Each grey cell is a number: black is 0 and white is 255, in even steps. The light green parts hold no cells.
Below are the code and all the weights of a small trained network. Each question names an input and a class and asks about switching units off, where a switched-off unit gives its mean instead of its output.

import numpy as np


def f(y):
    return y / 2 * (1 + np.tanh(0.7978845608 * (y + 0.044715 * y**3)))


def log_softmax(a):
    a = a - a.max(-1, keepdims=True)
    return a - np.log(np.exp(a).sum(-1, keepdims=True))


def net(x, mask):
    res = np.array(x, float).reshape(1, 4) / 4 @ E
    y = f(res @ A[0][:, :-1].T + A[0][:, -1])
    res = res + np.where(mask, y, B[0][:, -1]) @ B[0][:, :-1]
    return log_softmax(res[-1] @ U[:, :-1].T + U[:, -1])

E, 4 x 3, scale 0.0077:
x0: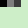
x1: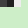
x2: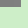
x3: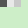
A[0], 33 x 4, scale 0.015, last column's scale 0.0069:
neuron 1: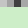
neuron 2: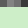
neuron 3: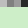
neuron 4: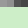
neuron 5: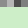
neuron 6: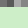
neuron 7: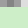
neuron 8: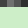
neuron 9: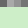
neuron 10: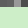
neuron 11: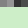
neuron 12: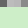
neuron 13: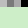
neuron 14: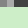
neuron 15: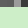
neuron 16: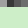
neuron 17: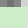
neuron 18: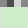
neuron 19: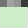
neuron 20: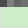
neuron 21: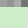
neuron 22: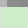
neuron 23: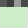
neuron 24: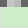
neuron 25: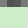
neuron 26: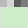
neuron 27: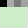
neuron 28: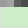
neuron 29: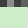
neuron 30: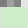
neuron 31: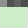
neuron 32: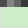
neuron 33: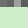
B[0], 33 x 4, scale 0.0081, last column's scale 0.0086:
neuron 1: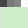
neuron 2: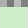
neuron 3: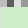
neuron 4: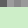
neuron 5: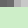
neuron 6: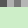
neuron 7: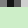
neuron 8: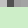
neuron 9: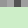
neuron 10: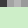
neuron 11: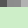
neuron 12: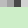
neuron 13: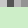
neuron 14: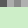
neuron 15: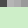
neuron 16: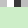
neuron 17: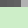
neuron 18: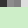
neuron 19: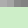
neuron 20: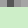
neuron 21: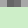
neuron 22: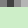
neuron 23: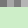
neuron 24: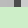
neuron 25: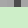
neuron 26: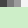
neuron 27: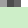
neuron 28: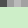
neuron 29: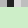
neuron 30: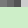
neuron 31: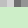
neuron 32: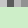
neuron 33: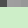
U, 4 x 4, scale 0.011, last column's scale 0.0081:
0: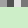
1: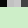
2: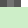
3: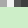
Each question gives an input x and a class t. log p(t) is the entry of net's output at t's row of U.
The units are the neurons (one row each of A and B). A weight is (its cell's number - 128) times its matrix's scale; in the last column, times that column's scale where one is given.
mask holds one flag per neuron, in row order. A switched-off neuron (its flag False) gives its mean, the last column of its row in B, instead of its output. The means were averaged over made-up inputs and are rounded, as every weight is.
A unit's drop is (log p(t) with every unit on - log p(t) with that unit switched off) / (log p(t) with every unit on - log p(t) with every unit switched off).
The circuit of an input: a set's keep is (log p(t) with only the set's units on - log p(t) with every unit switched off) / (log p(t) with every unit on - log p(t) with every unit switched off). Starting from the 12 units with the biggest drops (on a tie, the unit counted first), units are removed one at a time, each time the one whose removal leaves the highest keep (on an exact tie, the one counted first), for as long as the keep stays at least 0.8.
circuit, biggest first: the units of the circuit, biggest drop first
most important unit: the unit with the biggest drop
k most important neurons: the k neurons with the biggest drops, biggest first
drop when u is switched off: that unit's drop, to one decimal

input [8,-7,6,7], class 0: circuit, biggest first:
neuron 29; neuron 32
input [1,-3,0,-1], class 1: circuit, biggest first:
neuron 27; neuron 12
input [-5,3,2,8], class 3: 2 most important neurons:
neuron 24; neuron 12
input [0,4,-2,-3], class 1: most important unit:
neuron 27
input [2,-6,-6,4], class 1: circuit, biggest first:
neuron 26; neuron 5
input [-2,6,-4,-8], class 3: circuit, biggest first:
neuron 16; neuron 31
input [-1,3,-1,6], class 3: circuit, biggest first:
neuron 24; neuron 12
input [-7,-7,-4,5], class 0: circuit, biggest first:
neuron 3; neuron 22
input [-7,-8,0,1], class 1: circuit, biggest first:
neuron 26; neuron 1
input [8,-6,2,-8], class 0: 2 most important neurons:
neuron 29; neuron 8
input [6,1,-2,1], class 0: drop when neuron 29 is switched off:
0.1
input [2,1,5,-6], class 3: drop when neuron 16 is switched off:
0.3
